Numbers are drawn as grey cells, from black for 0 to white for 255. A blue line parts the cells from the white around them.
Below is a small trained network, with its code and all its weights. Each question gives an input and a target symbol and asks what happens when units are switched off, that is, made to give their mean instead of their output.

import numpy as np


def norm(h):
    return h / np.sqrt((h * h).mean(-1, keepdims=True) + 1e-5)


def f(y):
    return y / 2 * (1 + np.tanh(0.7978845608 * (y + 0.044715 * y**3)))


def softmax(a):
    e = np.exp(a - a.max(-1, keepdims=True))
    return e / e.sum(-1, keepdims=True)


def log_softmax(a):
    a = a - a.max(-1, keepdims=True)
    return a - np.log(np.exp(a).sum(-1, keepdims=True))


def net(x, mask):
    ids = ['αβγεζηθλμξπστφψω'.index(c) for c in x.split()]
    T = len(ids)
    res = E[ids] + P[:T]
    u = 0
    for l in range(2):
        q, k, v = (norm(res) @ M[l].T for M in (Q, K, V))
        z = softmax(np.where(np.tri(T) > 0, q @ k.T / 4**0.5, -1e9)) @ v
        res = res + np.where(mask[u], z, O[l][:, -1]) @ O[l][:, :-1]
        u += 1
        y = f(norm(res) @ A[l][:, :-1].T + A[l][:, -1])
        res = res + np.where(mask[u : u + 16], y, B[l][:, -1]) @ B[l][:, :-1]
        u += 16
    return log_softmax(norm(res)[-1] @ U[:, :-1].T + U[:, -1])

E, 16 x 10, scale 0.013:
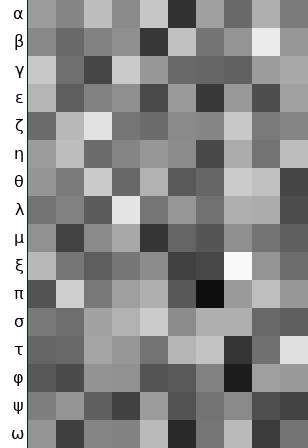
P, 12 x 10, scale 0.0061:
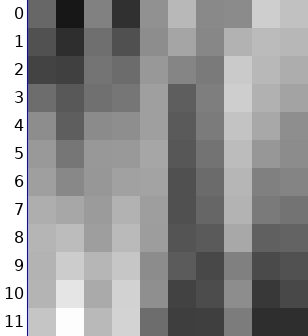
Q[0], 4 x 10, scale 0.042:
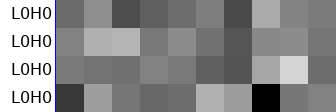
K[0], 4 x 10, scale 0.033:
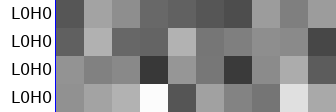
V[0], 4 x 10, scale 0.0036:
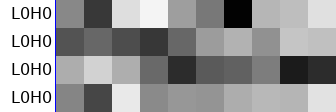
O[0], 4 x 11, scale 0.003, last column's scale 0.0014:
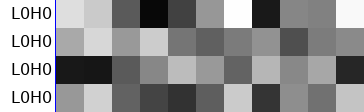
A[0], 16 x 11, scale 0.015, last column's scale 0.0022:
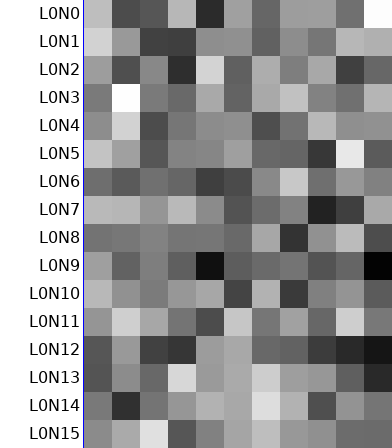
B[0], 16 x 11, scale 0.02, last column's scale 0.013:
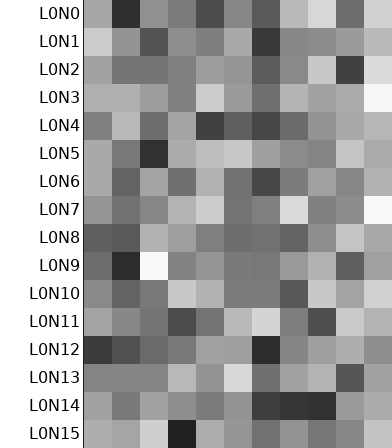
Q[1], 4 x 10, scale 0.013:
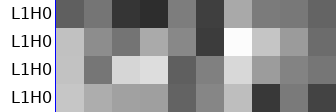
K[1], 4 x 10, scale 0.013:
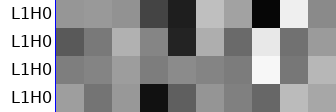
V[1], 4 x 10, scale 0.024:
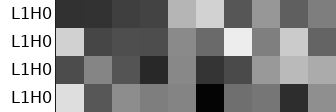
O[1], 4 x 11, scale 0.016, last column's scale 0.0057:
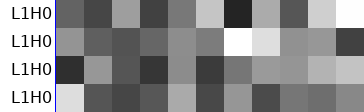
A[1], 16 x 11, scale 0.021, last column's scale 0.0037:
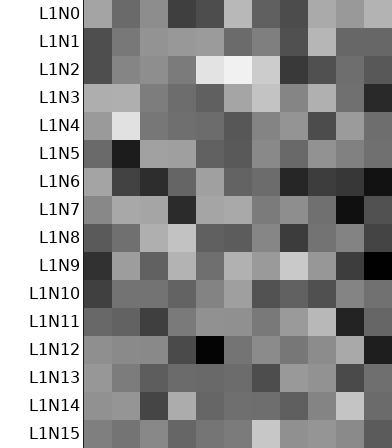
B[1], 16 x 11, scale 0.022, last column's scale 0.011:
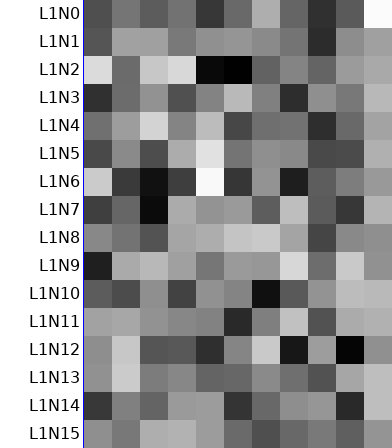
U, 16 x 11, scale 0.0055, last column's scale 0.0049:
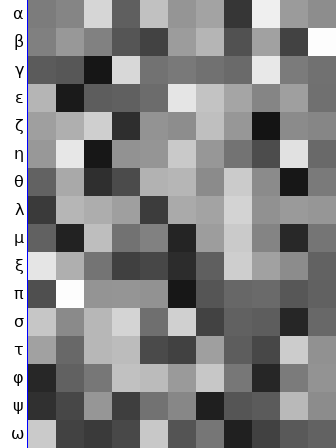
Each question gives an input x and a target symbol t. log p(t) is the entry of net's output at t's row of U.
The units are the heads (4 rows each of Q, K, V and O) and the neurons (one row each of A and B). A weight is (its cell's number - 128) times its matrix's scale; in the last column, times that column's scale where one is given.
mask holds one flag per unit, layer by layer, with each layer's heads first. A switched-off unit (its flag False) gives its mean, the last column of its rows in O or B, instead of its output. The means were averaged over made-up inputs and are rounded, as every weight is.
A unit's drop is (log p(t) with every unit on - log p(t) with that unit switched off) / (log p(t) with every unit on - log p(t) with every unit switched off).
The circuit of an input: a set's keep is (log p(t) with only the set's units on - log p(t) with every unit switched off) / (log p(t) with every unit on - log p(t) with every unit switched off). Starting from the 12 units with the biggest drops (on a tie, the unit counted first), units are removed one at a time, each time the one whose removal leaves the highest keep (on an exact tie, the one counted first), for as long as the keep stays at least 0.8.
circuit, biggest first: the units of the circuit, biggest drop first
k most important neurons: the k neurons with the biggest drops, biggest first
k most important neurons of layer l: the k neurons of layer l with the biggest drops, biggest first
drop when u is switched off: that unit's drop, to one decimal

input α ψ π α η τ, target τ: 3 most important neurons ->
[L1N2; L0N4; L0N7]
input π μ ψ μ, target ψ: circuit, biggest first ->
[L1H0; L0N12; L0N7]
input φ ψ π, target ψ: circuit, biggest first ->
[L0N7; L1H0; L0N12]
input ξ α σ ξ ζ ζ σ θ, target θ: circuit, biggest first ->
[L1N7; L0N15; L0N2; L0N10]
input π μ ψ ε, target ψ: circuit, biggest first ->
[L1H0; L0N12; L0N7]
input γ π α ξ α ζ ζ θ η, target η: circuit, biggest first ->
[L0N11; L0N5]
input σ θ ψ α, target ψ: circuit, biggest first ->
[L1H0; L0N12; L0N7]
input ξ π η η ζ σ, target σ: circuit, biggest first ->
[L0N14; L0N13]
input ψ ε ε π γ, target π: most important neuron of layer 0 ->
[L0N0]
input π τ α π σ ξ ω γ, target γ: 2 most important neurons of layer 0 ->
[L0N2; L0N10]
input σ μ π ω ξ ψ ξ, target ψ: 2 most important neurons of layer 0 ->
[L0N12; L0N0]
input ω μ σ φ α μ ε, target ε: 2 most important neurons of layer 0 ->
[L0N11; L0N5]
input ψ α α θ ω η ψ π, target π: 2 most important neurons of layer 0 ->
[L0N6; L0N3]
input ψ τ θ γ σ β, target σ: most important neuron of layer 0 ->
[L0N13]
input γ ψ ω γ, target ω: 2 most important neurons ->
[L1N6; L0N14]
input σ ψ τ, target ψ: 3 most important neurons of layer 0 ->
[L0N12; L0N8; L0N10]
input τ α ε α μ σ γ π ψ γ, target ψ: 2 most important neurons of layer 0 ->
[L0N12; L0N0]
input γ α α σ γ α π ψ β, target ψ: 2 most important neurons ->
[L0N12; L1N10]
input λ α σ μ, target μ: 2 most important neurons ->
[L0N0; L0N9]
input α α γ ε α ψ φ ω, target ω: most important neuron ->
[L1N6]
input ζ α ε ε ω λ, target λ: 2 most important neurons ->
[L0N2; L1N9]
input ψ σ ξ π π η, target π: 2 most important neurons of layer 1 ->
[L1N14; L1N4]
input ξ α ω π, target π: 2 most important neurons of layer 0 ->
[L0N2; L0N4]
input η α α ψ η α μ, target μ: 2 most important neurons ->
[L0N0; L1N5]
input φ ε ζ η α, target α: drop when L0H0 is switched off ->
0.3
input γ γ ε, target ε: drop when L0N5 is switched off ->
0.2
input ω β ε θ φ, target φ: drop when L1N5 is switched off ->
0.2
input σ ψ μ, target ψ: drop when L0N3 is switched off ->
0.0
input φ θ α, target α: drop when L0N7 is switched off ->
0.1
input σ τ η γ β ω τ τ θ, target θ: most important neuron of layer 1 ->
[L1N7]
